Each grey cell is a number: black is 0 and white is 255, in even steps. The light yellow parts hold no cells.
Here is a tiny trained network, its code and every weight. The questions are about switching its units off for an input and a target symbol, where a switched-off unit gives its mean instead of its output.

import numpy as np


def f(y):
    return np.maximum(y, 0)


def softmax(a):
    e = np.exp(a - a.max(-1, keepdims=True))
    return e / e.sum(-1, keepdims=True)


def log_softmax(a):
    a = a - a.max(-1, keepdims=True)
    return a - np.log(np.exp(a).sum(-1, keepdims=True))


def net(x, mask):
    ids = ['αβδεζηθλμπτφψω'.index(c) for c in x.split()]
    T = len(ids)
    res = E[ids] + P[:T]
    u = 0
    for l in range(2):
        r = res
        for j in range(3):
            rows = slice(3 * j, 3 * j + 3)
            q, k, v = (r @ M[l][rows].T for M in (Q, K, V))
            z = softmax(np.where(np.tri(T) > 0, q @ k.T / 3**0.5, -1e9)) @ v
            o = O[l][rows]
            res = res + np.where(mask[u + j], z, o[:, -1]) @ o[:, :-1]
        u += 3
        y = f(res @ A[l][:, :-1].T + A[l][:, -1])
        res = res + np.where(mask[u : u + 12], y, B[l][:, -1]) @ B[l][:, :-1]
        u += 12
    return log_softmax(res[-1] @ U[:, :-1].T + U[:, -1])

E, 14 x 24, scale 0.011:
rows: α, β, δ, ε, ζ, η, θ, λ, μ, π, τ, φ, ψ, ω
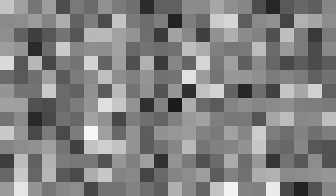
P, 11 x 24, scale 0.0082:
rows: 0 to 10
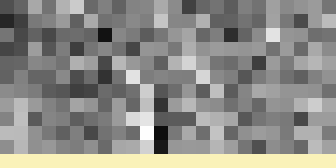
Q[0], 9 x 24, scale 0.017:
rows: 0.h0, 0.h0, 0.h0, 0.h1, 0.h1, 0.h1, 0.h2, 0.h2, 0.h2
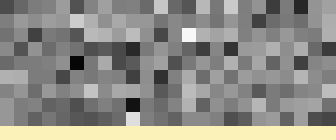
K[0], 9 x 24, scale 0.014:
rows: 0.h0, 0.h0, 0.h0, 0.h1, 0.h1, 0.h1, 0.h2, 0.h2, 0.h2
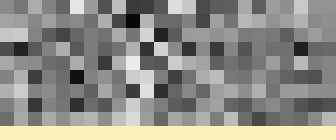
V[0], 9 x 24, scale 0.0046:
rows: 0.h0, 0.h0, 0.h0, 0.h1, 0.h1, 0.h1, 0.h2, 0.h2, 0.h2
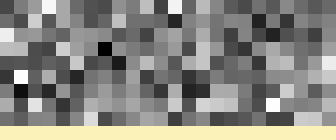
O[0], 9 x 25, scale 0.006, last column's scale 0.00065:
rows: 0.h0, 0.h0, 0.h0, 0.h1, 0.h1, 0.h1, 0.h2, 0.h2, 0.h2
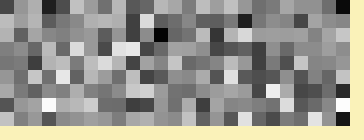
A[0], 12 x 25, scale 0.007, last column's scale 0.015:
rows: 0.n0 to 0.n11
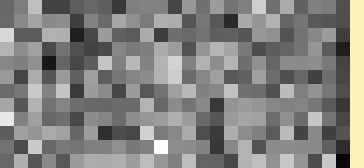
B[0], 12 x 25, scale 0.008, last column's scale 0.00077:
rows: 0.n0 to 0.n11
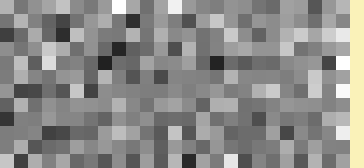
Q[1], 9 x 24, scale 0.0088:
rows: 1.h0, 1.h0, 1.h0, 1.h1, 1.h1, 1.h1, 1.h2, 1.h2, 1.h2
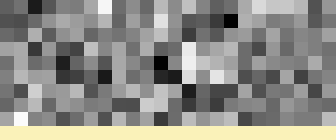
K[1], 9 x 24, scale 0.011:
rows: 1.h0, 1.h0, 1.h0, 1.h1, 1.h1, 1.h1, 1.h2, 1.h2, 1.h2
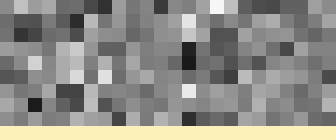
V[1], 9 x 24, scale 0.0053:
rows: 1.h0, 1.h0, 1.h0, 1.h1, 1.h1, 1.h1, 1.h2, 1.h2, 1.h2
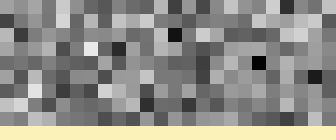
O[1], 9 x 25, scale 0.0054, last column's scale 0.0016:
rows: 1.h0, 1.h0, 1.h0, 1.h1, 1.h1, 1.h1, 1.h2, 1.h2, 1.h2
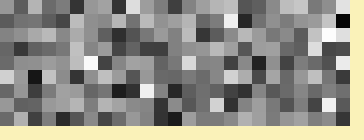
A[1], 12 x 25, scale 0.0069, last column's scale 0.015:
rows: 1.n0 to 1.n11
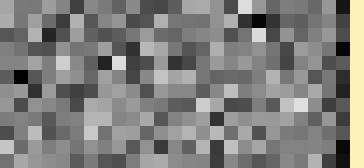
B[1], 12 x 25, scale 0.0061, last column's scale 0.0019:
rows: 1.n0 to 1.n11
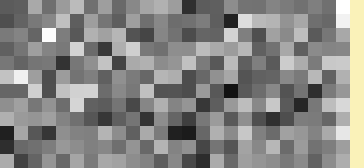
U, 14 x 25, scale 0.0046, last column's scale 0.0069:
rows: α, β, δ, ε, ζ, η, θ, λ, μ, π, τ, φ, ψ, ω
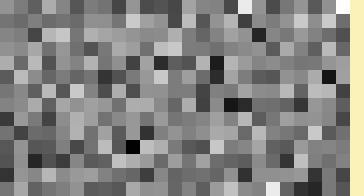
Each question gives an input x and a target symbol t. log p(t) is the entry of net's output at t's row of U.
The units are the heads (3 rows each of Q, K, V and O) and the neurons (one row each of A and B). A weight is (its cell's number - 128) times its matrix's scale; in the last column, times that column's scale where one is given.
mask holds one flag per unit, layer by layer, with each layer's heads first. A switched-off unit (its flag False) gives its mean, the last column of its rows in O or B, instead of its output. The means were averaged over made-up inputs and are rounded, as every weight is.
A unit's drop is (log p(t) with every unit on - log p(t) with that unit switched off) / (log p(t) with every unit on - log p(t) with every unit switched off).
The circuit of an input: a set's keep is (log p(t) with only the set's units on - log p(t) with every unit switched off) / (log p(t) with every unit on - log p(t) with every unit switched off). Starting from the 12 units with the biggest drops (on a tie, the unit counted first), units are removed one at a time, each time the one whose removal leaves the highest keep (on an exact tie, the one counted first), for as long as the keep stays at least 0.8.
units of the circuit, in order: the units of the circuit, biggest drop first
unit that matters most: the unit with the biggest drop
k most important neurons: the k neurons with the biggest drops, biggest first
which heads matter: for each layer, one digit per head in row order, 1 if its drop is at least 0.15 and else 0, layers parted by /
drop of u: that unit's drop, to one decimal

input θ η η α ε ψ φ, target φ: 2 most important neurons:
(0.n9; 0.n6)
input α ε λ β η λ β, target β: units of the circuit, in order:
(0.n2; 0.h0)
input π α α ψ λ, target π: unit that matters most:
1.h1
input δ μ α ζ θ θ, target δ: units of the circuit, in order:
(1.h1; 0.h2)
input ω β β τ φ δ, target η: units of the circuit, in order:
(0.n4; 0.h0)
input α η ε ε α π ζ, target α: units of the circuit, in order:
(0.h0; 1.h0)
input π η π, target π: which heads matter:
100 / 010
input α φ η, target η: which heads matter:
111 / 000
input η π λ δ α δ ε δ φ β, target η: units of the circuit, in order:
(1.h2; 0.h1)
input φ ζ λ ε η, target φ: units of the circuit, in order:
(1.h0; 0.h2)
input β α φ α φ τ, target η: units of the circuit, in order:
(0.n4; 0.h0)
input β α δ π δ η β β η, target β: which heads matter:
000 / 100
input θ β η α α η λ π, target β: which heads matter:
101 / 000
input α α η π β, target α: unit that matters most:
0.h0
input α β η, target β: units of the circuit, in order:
(1.h0; 0.h0)
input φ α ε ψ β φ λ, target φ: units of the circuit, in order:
(1.h0; 0.h2; 0.h0; 0.n4)
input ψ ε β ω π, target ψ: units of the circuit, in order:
(0.h2; 1.h1)
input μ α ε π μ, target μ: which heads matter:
011 / 011
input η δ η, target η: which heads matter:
010 / 001
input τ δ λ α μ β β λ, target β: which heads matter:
000 / 110
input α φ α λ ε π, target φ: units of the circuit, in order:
(0.h1; 0.h2)
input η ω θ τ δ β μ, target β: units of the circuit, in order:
(1.h0)
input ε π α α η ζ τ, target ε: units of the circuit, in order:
(1.h1; 1.h2; 0.n11; 0.h1)
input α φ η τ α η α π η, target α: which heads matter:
100 / 000
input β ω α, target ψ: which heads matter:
001 / 000
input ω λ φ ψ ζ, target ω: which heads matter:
010 / 100
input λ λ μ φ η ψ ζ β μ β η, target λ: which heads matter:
100 / 001
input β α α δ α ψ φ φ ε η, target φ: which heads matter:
111 / 000
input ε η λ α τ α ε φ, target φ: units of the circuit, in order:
(0.h2; 0.h1)
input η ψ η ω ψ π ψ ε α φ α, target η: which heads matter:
100 / 001
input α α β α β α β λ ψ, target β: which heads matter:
100 / 000
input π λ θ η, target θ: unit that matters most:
1.h0
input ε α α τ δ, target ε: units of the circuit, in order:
(0.h1; 0.n0; 1.h1)
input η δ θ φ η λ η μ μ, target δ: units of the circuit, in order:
(0.h1)
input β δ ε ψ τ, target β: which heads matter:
000 / 100
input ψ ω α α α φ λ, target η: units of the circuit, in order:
(0.n4; 0.h0; 0.h2)
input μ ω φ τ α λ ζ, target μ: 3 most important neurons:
(0.n2; 1.n9; 0.n7)
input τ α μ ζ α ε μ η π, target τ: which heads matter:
010 / 000
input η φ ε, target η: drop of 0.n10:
0.0
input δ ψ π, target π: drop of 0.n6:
0.2
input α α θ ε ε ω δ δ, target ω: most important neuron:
(1.n7)
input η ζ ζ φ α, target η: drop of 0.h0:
0.2
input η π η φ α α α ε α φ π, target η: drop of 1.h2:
0.2
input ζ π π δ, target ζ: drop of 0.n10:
0.0
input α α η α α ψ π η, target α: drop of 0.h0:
0.3
